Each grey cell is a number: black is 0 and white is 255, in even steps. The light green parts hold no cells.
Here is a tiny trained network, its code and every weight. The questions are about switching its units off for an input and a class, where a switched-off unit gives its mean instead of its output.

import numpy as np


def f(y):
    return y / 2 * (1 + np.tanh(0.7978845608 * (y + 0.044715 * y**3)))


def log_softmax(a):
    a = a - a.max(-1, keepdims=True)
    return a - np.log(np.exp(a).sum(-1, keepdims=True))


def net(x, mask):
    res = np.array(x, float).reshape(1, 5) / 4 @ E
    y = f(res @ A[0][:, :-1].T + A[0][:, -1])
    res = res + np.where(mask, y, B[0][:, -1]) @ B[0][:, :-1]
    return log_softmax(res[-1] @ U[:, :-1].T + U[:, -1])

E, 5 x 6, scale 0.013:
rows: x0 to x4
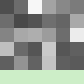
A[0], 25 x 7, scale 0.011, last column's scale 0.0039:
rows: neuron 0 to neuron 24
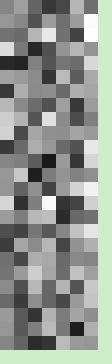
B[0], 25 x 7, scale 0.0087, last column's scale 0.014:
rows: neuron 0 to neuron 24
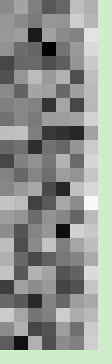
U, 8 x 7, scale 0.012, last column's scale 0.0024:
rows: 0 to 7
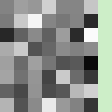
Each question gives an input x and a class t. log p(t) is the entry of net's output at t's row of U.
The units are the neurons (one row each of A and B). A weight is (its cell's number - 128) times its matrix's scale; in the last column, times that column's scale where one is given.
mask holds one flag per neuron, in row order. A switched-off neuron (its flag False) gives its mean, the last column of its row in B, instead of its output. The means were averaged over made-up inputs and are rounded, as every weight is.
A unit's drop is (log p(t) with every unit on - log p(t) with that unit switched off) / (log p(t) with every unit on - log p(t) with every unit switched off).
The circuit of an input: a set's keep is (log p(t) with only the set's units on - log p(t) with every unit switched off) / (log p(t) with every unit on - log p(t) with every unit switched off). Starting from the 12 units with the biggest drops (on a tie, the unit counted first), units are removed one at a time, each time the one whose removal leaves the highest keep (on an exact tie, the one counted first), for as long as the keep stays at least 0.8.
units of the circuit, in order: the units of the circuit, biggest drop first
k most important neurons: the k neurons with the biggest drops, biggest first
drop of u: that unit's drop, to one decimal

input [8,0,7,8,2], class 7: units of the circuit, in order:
neuron 17
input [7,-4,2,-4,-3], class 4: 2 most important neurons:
neuron 19; neuron 10
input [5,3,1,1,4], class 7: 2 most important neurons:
neuron 17; neuron 3
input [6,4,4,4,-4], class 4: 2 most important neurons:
neuron 9; neuron 19
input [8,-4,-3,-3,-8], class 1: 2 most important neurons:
neuron 13; neuron 24
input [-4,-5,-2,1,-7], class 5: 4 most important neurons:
neuron 3; neuron 4; neuron 10; neuron 21
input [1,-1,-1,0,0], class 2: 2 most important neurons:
neuron 14; neuron 22
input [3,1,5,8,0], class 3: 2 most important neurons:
neuron 14; neuron 9
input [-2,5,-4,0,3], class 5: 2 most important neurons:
neuron 13; neuron 22
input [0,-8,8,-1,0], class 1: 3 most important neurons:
neuron 21; neuron 10; neuron 2
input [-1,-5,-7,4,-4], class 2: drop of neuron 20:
0.2
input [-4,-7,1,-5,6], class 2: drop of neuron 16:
0.2
